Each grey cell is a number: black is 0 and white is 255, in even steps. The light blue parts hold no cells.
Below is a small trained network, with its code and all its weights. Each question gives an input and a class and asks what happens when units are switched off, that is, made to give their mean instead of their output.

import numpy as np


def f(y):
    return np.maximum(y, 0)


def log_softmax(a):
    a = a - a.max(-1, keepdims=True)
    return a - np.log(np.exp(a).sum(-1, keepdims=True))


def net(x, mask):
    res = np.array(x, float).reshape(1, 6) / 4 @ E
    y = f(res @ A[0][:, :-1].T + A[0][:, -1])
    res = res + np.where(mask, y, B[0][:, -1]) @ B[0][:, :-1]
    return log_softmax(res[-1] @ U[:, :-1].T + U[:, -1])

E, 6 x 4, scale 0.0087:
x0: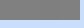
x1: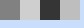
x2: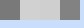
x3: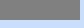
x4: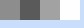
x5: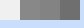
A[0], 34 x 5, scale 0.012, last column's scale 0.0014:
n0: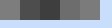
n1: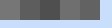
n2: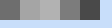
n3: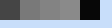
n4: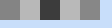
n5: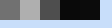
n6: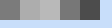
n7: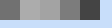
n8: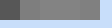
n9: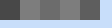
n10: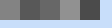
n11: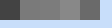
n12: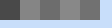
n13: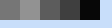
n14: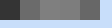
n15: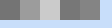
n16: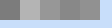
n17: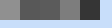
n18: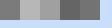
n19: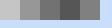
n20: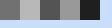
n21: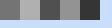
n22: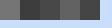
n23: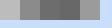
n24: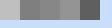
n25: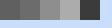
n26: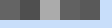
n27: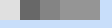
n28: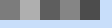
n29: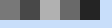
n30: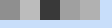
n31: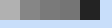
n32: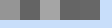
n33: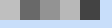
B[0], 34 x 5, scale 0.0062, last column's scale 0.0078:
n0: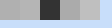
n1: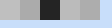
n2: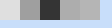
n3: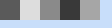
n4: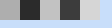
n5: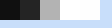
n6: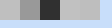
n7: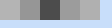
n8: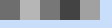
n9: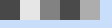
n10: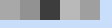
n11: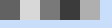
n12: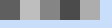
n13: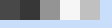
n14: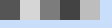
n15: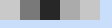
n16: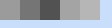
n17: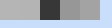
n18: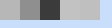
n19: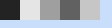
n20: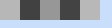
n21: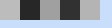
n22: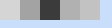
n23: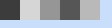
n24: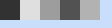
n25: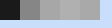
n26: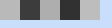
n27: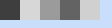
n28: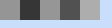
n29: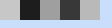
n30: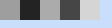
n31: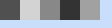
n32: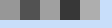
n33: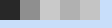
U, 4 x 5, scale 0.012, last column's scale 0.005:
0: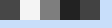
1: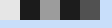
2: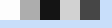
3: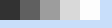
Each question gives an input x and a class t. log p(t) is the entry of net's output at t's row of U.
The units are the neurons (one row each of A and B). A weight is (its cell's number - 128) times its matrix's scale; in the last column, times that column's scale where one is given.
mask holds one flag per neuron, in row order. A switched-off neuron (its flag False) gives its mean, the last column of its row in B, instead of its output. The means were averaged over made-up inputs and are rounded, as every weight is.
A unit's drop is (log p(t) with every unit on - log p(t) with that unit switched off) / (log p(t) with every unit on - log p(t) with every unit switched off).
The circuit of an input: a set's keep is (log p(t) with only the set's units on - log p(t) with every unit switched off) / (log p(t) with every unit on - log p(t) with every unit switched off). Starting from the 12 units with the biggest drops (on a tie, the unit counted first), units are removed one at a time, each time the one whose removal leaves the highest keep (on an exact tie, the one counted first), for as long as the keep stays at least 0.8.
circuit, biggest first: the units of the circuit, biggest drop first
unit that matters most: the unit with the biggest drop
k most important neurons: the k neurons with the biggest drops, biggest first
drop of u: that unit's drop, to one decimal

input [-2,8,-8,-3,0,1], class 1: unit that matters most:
n4
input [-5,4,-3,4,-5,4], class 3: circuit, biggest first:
[n5, n13]
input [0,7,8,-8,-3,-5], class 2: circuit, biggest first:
[n18, n2]
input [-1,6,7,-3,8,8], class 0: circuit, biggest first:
[n24, n27]
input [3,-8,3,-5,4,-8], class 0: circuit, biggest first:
[n14, n3]
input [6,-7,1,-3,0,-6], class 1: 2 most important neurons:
[n29, n26]
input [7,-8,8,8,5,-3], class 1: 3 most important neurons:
[n29, n26, n32]
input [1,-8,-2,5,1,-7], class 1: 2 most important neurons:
[n29, n26]
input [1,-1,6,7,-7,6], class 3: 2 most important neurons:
[n5, n13]
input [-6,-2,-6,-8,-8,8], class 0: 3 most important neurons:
[n19, n23, n31]
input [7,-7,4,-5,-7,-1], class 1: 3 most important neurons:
[n26, n29, n32]
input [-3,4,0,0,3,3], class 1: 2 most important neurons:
[n5, n4]
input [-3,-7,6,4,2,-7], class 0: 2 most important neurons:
[n14, n3]
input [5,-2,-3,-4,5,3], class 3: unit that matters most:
n33
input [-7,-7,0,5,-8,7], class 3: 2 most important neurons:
[n5, n13]
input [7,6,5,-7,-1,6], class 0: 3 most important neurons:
[n19, n23, n24]
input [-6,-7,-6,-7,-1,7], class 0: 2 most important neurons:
[n27, n19]
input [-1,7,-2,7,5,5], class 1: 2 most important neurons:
[n4, n30]
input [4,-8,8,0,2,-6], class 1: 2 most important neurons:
[n26, n29]
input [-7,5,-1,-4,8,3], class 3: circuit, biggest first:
[n33]
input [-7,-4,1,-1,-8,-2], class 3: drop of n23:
0.0
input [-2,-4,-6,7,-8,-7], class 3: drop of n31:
0.1
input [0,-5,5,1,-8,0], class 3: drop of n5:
0.5
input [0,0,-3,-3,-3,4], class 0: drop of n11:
-0.1
